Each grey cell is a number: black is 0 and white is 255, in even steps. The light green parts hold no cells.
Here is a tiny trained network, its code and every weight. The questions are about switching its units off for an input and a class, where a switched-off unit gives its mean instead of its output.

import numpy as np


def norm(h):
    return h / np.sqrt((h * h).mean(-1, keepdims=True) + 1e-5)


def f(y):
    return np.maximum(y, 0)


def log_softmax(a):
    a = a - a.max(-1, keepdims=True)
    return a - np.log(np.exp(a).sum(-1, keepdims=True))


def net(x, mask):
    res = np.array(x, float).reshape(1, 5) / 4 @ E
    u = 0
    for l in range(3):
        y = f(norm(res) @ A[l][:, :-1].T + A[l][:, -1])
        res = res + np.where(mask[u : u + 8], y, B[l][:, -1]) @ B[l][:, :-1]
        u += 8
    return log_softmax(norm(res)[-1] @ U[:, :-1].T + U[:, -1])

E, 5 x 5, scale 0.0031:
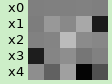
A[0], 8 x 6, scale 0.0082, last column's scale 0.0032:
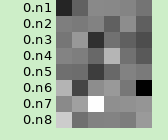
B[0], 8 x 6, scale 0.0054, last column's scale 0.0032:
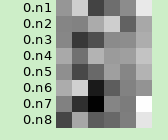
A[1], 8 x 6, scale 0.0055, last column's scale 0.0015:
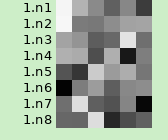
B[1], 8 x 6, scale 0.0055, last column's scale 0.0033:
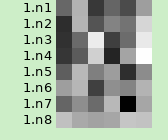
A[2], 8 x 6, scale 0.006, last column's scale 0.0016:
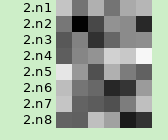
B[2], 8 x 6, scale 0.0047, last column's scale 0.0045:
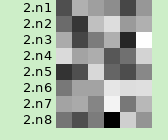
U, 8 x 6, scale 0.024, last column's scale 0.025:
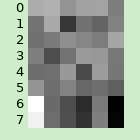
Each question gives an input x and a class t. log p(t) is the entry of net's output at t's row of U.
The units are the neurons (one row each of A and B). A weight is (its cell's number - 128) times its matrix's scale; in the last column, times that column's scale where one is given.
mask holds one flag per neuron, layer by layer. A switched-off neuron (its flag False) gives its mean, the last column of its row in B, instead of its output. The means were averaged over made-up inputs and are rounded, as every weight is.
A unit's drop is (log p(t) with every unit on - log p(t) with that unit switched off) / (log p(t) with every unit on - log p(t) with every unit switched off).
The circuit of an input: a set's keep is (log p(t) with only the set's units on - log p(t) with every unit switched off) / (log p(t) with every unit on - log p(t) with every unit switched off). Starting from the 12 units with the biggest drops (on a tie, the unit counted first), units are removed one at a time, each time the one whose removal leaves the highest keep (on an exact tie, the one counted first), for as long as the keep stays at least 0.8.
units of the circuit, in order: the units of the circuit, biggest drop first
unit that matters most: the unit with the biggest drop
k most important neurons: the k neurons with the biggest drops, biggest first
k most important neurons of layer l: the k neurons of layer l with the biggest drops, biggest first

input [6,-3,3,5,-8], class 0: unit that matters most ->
2.n4
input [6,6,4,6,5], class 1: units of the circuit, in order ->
[1.n6; 1.n3]
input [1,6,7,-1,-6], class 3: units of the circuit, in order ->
[0.n7; 0.n1]
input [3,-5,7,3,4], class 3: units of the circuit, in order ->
[0.n7; 1.n4]
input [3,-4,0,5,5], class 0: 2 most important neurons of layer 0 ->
[0.n8; 0.n7]
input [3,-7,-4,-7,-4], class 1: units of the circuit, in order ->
[1.n2; 2.n6]
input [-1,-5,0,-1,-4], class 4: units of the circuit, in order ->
[1.n3; 2.n6]
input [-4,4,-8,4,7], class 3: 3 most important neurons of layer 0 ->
[0.n3; 0.n5; 0.n4]
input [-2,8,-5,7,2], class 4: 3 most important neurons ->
[1.n4; 0.n8; 2.n8]
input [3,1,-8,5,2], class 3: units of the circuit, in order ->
[0.n3; 2.n2]
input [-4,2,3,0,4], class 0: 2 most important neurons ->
[1.n3; 2.n6]
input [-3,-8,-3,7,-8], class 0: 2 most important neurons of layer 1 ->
[1.n4; 1.n2]
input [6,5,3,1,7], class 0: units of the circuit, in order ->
[1.n8; 2.n6]
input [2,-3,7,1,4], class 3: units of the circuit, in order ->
[0.n7]
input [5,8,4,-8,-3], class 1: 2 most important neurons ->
[1.n2; 0.n6]
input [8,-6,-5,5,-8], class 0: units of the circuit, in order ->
[2.n4; 0.n7]
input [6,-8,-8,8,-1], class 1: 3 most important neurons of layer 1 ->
[1.n4; 1.n6; 1.n7]
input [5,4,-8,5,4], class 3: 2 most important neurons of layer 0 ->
[0.n3; 0.n5]
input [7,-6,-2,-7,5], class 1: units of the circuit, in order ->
[1.n1; 1.n2]
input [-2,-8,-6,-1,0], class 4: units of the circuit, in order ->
[1.n3]
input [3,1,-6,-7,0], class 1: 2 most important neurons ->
[0.n7; 0.n6]
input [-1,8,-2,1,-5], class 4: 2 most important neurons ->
[2.n8; 1.n4]
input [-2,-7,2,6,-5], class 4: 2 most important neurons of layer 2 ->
[2.n7; 2.n6]
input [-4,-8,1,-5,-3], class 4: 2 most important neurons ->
[1.n3; 0.n1]
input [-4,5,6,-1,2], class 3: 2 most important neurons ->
[0.n7; 1.n3]
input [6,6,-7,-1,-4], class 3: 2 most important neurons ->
[0.n3; 1.n3]
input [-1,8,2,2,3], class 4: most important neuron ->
[2.n8]
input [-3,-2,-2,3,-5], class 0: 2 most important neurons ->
[1.n4; 2.n4]
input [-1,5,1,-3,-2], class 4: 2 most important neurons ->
[1.n4; 0.n1]
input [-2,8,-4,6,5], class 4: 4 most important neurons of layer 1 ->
[1.n4; 1.n2; 1.n1; 1.n8]
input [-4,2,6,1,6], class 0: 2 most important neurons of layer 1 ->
[1.n8; 1.n3]
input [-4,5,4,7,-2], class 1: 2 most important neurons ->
[0.n1; 1.n3]
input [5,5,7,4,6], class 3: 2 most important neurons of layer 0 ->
[0.n7; 0.n4]
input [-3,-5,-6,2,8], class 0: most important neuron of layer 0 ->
[0.n7]
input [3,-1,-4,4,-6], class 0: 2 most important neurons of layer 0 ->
[0.n7; 0.n4]
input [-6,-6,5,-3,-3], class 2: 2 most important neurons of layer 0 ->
[0.n1; 0.n7]
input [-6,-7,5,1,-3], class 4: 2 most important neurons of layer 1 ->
[1.n3; 1.n7]
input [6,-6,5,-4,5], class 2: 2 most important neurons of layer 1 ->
[1.n4; 1.n3]
